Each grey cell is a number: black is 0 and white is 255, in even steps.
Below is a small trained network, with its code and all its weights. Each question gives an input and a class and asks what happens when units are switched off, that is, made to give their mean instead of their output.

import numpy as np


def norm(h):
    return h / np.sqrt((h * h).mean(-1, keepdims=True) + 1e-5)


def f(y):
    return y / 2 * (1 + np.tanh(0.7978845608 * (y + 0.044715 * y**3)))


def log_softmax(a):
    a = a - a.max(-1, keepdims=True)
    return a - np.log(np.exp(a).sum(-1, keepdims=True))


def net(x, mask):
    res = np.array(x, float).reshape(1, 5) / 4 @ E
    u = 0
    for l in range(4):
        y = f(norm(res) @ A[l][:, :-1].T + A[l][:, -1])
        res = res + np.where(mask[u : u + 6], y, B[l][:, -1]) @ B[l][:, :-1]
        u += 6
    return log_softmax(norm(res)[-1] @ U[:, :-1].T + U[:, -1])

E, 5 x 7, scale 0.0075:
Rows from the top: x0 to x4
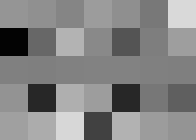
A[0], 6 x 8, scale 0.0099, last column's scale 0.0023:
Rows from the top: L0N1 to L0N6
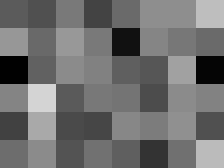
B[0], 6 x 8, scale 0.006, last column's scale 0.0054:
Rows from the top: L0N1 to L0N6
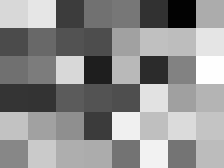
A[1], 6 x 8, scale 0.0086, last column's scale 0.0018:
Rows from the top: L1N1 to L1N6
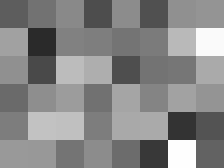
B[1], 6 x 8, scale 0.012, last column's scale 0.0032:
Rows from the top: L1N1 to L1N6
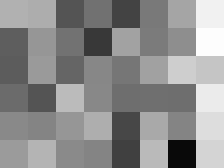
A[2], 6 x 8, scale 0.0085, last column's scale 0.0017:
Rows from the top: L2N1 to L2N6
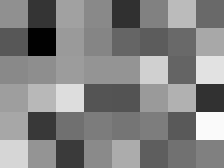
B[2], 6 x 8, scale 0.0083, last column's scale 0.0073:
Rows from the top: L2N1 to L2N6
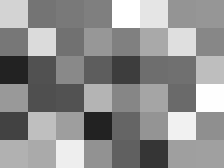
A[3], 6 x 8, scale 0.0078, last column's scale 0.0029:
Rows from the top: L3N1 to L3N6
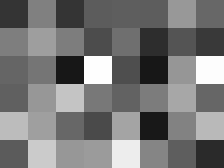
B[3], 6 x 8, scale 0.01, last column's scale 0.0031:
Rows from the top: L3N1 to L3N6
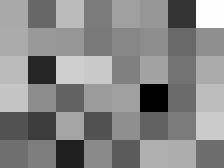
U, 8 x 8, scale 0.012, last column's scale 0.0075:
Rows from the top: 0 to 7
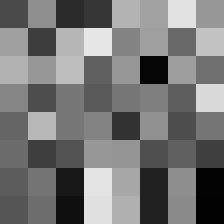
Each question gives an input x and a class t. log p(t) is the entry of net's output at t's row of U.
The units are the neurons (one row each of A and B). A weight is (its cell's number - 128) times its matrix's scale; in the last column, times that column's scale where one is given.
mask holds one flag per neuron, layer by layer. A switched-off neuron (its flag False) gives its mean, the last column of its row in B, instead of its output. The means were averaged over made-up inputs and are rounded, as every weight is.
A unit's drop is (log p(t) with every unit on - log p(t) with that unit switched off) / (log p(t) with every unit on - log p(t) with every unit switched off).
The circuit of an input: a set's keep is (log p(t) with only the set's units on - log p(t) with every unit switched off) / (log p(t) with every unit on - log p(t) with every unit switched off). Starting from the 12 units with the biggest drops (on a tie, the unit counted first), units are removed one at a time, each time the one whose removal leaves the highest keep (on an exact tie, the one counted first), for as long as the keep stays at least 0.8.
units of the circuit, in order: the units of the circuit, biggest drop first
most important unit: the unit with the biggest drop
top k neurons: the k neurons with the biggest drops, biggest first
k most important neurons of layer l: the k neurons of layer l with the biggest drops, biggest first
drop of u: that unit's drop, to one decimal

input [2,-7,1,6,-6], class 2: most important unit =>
L0N4
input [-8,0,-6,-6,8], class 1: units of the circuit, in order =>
[L1N5 L1N2]
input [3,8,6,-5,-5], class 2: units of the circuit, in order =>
[L0N3 L3N4]
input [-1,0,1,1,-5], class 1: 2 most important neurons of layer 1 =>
[L1N4 L1N6]
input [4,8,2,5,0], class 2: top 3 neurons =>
[L0N3 L3N4 L0N1]
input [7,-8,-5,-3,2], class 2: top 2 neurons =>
[L2N6 L1N5]
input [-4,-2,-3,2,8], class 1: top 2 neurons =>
[L1N5 L1N6]
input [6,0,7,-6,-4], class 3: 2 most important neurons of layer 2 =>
[L2N3 L2N1]
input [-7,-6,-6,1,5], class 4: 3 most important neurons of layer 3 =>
[L3N1 L3N5 L3N3]
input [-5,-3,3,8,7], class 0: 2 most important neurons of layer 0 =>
[L0N6 L0N2]
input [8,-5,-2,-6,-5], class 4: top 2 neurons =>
[L1N6 L0N2]
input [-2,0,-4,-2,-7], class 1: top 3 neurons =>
[L3N3 L1N6 L1N2]
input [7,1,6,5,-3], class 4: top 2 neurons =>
[L1N6 L0N4]
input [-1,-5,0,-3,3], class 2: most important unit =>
L0N6
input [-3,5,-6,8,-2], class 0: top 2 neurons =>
[L2N1 L2N2]
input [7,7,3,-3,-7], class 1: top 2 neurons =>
[L2N4 L1N1]
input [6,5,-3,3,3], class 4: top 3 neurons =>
[L1N6 L1N1 L2N4]
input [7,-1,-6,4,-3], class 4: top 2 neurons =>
[L1N6 L0N4]
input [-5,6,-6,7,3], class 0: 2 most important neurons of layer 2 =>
[L2N1 L2N2]
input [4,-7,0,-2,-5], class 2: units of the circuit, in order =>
[L2N6]
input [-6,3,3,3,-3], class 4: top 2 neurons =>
[L0N1 L0N6]
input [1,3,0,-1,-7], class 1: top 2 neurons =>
[L1N1 L0N6]
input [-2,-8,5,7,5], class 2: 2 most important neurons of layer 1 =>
[L1N4 L1N6]
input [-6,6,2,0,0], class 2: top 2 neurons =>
[L0N3 L1N6]
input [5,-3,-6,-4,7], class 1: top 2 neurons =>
[L2N4 L0N2]
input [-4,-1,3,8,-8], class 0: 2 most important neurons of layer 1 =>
[L1N6 L1N1]
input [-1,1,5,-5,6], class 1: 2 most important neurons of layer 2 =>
[L2N4 L2N5]
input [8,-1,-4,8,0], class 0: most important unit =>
L1N3
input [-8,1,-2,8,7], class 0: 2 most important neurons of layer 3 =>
[L3N1 L3N3]
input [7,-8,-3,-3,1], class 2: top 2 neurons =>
[L2N6 L1N5]
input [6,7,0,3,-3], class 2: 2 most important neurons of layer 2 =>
[L2N1 L2N3]
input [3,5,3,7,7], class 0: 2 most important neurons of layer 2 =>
[L2N1 L2N6]
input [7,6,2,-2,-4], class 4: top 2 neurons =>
[L1N6 L2N4]
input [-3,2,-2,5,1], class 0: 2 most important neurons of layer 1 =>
[L1N6 L1N2]
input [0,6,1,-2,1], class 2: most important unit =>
L0N3
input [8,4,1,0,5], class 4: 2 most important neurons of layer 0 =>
[L0N6 L0N5]
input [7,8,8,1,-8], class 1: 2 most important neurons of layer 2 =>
[L2N5 L2N6]
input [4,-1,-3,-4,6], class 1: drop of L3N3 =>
-0.1
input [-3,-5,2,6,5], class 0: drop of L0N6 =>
0.2
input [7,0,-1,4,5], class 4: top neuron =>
[L1N6]
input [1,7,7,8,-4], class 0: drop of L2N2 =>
0.1
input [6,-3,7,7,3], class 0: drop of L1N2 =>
0.2
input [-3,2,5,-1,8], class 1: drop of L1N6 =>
0.1
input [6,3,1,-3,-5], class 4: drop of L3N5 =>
0.0
